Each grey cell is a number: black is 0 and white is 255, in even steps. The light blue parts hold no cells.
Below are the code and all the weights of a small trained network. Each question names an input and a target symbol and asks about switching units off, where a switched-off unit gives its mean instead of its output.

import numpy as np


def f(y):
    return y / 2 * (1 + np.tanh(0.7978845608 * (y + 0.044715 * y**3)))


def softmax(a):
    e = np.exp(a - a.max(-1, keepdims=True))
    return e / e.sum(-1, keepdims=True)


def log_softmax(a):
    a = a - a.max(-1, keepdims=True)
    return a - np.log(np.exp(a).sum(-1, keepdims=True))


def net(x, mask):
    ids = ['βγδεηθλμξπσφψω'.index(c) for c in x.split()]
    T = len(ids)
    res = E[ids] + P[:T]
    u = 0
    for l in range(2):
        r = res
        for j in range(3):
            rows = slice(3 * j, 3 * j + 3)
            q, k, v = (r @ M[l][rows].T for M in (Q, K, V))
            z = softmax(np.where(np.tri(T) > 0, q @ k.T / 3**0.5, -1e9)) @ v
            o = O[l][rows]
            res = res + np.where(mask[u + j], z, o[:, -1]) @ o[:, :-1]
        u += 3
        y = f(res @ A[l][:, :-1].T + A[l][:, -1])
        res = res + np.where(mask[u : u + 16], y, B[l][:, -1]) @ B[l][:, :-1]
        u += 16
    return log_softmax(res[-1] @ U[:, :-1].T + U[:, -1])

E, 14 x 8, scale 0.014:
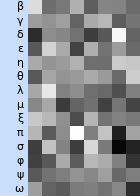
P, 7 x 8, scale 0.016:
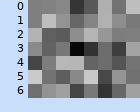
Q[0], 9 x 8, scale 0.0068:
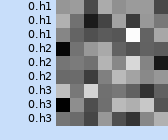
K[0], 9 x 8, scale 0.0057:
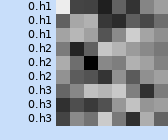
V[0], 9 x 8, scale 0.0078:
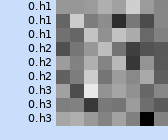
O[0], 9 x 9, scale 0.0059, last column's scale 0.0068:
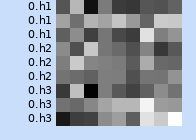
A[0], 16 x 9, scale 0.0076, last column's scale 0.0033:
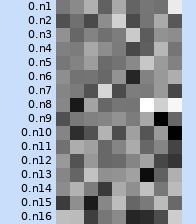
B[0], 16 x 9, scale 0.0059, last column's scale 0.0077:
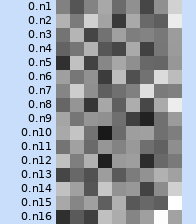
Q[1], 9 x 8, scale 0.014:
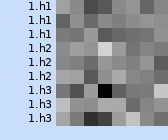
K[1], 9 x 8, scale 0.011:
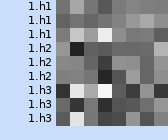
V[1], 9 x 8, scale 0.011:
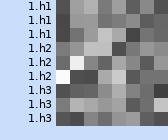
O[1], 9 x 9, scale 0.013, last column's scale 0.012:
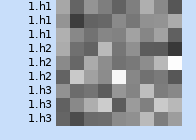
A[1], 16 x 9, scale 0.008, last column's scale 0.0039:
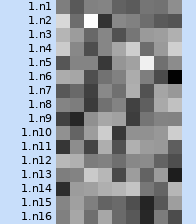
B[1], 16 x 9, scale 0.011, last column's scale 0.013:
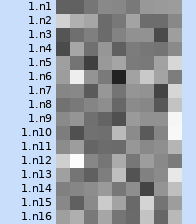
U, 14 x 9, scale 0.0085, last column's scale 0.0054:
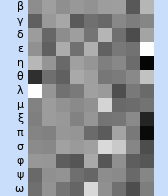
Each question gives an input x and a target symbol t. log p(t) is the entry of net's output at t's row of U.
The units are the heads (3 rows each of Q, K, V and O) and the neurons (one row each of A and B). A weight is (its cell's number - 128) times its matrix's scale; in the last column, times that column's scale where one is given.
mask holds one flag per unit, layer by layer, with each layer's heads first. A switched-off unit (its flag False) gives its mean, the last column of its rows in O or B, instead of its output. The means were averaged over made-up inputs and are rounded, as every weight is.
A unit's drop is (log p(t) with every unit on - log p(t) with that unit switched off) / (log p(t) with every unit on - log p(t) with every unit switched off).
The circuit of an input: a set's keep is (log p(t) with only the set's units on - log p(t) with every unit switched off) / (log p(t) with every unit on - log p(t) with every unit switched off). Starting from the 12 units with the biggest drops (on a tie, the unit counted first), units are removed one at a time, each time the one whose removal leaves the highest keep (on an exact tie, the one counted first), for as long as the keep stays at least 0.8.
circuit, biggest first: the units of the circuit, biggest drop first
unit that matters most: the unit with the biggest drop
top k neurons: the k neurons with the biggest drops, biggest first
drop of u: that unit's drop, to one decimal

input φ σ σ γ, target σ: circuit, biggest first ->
[1.h3; 1.h1]
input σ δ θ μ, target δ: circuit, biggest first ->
[1.h2]
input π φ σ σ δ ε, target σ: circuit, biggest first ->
[0.h1; 1.n13]
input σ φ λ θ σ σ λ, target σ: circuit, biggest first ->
[1.h3; 1.h1; 0.n6]
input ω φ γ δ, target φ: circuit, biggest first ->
[1.h3; 0.h1]
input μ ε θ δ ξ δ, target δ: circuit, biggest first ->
[1.h2; 0.h3; 1.n13]
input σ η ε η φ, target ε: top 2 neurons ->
[0.n9; 0.n16]
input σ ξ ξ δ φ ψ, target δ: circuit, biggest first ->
[1.h2; 1.n13]
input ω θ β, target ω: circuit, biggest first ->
[1.h2; 1.h1]
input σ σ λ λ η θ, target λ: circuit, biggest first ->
[1.h3; 1.n13; 0.h1; 0.n2]
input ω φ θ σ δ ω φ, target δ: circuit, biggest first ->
[1.h2; 0.n6]
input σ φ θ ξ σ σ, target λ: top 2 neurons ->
[0.n2; 0.n15]
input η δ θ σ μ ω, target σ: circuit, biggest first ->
[1.h3; 0.h1]
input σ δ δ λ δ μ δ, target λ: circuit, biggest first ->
[0.h3; 1.n2]
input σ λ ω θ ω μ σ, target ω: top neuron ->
[0.n16]
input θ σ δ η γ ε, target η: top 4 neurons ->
[1.n16; 0.n14; 1.n13; 1.n15]
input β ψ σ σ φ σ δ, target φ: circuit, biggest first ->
[0.n6; 1.h3; 0.h1]
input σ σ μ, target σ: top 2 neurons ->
[1.n13; 0.n15]
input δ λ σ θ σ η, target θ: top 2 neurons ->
[0.n8; 1.n10]
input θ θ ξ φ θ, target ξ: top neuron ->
[0.n16]
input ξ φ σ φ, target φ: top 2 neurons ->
[1.n5; 0.n6]
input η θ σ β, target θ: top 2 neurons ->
[1.n10; 1.n3]
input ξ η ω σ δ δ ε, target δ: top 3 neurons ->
[0.n6; 0.n15; 0.n4]
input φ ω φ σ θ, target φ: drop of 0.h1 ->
0.4
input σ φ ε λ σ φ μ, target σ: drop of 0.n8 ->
-0.1
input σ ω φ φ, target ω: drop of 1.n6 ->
0.0
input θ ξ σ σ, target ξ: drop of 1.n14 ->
0.1
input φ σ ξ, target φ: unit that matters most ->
1.h3
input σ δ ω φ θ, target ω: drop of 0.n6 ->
0.1
